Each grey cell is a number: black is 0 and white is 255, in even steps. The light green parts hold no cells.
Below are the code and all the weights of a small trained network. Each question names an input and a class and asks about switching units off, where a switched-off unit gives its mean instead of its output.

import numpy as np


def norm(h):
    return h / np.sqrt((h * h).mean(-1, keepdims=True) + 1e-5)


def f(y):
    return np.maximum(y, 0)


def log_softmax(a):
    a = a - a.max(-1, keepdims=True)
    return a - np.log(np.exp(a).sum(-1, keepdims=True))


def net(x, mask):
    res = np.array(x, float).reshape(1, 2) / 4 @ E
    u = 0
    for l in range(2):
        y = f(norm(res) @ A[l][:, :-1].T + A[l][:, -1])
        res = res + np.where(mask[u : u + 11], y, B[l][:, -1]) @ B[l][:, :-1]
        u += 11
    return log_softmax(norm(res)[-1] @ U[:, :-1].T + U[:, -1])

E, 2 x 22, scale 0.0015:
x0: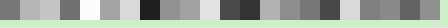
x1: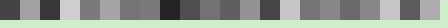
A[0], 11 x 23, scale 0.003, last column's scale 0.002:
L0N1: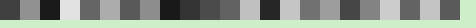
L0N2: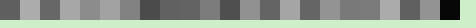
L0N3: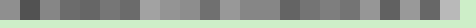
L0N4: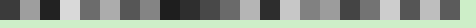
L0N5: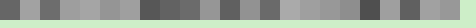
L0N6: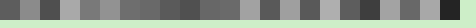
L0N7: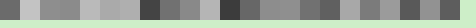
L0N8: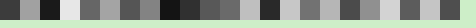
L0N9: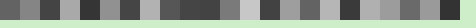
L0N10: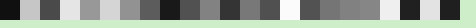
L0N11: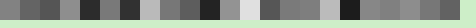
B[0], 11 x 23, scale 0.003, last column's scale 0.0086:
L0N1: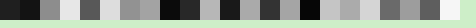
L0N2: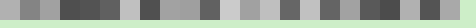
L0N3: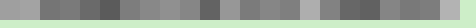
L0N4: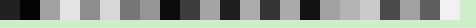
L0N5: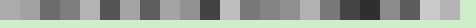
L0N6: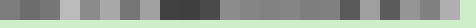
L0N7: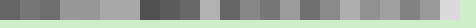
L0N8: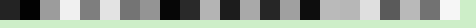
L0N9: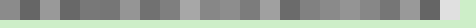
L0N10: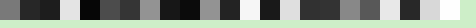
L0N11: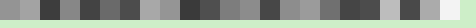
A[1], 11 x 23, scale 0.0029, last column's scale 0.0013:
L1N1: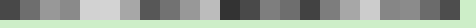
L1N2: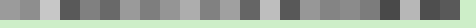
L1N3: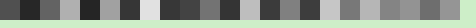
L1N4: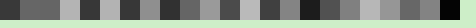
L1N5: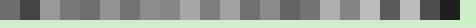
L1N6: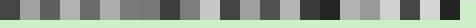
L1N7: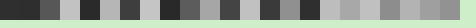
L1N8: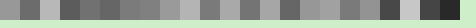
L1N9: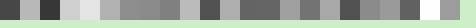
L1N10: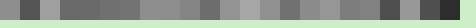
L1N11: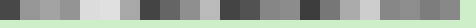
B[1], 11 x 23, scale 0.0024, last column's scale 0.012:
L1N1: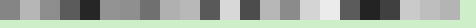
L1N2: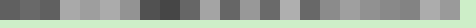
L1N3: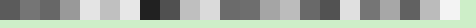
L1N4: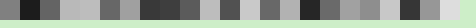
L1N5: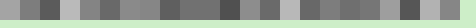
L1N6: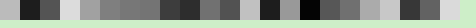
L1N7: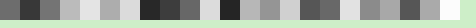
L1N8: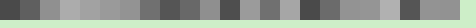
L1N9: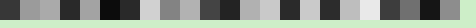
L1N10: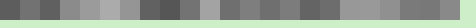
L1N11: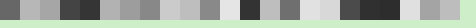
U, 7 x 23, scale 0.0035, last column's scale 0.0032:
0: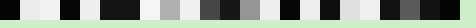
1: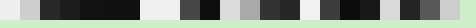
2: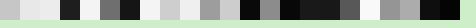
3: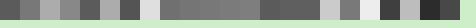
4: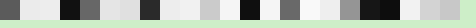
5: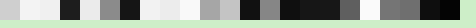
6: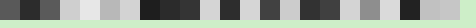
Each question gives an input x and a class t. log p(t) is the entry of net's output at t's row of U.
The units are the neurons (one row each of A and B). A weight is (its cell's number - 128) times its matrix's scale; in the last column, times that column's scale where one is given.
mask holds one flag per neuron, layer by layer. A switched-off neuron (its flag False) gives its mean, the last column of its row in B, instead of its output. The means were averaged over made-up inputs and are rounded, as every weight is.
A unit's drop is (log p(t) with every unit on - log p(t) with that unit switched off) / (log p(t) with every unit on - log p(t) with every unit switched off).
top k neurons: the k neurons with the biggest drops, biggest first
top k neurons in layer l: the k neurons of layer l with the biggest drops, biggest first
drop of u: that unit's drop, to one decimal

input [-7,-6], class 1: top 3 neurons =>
(L0N8, L0N1, L0N4)
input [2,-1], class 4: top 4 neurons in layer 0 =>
(L0N11, L0N10, L0N1, L0N8)
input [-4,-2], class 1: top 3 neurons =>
(L0N8, L0N4, L0N1)
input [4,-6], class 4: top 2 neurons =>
(L0N10, L0N11)
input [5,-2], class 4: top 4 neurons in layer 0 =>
(L0N10, L0N11, L0N1, L0N8)
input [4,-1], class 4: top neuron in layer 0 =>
(L0N10)
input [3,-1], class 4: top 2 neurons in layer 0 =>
(L0N11, L0N10)
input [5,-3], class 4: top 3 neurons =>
(L0N10, L0N1, L0N8)
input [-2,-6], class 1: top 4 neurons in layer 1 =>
(L1N7, L1N3, L1N4, L1N6)
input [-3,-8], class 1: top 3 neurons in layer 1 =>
(L1N7, L1N3, L1N4)
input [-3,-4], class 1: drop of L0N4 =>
1.1
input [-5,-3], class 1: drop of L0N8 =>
1.0
